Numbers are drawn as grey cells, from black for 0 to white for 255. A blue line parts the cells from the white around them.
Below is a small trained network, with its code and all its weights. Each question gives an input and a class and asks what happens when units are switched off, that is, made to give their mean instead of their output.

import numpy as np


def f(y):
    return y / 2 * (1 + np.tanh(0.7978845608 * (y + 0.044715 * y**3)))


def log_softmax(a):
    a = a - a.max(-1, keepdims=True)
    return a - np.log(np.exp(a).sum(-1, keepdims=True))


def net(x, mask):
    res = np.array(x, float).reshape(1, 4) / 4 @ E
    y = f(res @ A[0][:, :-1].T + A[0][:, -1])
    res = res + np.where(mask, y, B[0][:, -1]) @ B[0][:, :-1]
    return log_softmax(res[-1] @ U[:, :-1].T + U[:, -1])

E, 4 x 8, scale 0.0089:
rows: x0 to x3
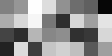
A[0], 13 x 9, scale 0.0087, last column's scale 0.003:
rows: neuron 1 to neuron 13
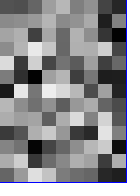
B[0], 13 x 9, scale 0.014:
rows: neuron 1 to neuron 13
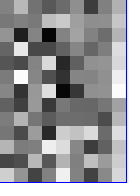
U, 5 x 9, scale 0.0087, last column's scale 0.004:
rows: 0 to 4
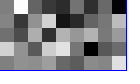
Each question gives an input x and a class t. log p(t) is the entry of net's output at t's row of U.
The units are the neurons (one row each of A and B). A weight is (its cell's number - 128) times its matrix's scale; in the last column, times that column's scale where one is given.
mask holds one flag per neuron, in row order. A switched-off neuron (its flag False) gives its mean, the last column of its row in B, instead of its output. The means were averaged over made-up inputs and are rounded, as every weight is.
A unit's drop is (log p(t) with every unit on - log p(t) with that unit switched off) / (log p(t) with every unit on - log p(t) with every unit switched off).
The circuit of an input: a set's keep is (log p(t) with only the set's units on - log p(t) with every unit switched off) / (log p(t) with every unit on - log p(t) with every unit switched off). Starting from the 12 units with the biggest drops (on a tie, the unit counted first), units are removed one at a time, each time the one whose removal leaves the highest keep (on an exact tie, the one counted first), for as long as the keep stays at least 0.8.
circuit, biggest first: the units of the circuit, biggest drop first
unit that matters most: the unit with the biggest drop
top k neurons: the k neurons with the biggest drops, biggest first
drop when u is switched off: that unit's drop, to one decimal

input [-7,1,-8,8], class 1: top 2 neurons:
(neuron 7; neuron 10)
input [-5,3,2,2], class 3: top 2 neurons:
(neuron 11; neuron 6)
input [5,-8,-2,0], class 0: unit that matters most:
neuron 6
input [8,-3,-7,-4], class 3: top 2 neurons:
(neuron 13; neuron 10)
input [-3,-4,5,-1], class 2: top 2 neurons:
(neuron 10; neuron 4)
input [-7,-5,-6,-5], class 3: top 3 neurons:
(neuron 11; neuron 7; neuron 10)
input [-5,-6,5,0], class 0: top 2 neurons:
(neuron 6; neuron 12)
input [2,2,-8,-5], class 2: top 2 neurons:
(neuron 7; neuron 12)
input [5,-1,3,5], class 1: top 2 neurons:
(neuron 7; neuron 11)
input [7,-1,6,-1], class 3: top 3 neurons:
(neuron 13; neuron 12; neuron 3)
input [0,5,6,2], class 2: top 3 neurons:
(neuron 10; neuron 6; neuron 1)
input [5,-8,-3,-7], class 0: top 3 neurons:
(neuron 6; neuron 7; neuron 1)
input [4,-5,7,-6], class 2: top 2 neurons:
(neuron 10; neuron 7)
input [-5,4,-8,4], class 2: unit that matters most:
neuron 12
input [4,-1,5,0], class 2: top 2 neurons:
(neuron 10; neuron 11)
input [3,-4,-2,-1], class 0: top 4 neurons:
(neuron 6; neuron 11; neuron 7; neuron 10)
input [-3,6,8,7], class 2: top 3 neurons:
(neuron 10; neuron 5; neuron 6)
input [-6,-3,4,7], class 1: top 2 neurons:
(neuron 7; neuron 13)
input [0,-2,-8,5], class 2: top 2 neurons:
(neuron 12; neuron 3)
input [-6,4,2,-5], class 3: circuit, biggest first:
(neuron 11)
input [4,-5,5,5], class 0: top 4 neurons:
(neuron 6; neuron 1; neuron 5; neuron 12)
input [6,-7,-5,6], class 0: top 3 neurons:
(neuron 6; neuron 1; neuron 5)
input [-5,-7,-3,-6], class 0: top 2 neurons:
(neuron 6; neuron 7)
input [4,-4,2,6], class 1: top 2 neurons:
(neuron 7; neuron 4)
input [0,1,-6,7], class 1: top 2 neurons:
(neuron 7; neuron 10)
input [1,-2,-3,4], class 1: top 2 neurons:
(neuron 10; neuron 7)
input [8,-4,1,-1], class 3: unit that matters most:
neuron 13
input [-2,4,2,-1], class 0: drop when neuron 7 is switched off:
0.2
